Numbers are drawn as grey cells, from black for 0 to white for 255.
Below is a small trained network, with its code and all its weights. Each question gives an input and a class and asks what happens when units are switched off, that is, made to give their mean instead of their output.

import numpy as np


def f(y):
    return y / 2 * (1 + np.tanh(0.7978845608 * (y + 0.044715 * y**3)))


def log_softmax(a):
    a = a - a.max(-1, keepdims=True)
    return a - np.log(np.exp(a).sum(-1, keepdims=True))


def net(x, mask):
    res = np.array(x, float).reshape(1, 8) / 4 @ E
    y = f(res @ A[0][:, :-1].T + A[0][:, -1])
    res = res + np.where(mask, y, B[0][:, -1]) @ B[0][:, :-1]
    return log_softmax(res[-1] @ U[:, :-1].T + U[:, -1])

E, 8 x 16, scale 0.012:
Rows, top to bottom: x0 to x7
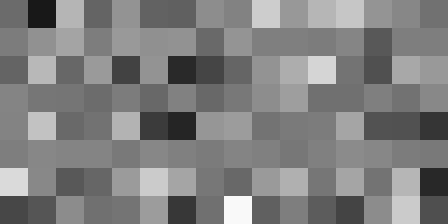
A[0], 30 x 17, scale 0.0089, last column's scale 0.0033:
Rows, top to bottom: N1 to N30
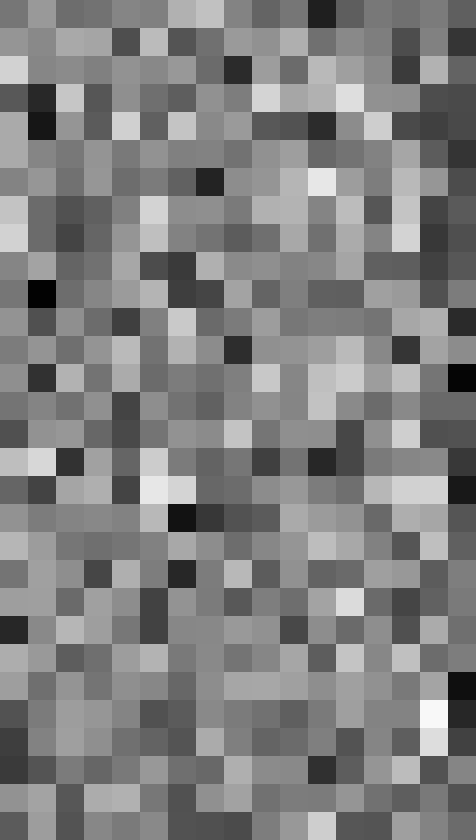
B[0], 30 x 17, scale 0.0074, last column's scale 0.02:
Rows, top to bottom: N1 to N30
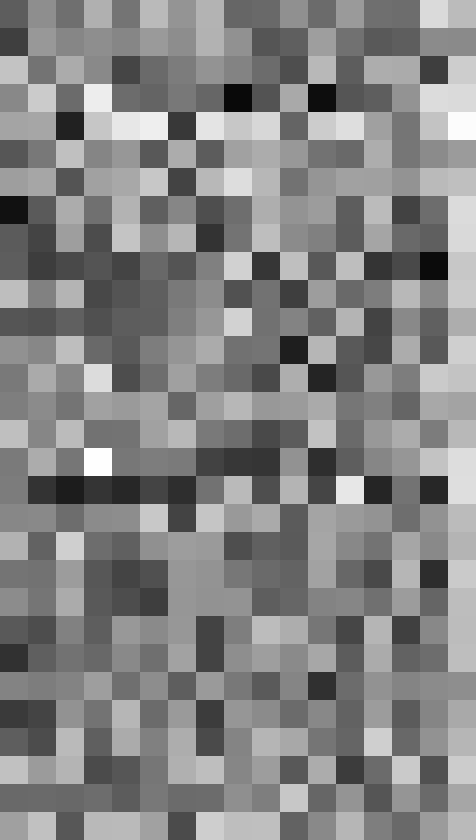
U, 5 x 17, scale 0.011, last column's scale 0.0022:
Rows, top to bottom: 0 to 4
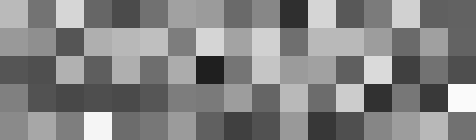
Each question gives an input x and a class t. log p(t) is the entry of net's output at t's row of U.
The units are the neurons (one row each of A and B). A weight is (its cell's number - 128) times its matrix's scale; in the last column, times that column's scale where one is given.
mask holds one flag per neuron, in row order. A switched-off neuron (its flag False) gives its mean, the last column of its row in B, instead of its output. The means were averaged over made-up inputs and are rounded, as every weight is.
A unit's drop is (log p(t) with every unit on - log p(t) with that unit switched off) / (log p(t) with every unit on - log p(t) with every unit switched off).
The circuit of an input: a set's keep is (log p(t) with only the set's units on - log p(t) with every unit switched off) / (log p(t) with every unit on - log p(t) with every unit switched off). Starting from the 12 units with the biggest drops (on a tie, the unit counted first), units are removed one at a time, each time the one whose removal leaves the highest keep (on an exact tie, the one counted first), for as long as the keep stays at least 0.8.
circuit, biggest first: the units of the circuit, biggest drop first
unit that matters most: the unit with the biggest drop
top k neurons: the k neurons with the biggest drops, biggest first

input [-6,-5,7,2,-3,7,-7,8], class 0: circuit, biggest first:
(N28)
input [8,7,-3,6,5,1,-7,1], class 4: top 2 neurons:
(N4; N14)
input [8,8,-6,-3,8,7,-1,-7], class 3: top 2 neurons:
(N10; N17)
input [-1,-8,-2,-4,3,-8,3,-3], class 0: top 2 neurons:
(N18; N23)
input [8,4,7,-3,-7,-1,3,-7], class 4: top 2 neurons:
(N4; N14)
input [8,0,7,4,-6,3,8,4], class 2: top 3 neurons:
(N8; N9; N5)
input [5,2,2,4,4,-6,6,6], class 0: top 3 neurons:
(N11; N28; N21)
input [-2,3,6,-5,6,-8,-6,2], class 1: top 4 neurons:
(N30; N18; N8; N9)
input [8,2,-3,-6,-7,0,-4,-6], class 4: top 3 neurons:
(N4; N14; N10)
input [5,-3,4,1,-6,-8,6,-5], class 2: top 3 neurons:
(N8; N9; N10)
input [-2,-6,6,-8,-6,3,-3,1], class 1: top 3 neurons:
(N30; N7; N10)
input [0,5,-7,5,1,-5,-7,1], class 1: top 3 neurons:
(N5; N8; N9)
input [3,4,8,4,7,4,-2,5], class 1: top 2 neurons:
(N7; N30)
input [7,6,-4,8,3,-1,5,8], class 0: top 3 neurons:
(N28; N11; N21)
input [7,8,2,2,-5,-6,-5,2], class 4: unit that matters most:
N4
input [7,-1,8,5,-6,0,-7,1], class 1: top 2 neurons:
(N7; N30)
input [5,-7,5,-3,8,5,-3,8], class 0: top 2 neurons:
(N18; N11)
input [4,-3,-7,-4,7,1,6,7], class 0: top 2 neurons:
(N21; N11)
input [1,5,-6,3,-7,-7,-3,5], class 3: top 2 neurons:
(N18; N12)
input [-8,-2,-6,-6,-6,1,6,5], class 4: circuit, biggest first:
(N17)
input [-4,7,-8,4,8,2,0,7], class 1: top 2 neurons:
(N5; N18)
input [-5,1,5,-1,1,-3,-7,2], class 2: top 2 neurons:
(N5; N27)
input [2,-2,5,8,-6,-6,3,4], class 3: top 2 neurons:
(N18; N5)
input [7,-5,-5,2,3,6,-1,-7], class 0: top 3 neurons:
(N13; N3; N17)
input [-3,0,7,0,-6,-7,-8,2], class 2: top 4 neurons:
(N27; N5; N26; N23)
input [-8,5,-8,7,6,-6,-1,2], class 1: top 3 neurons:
(N5; N4; N14)
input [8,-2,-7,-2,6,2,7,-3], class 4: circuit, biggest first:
(N4)
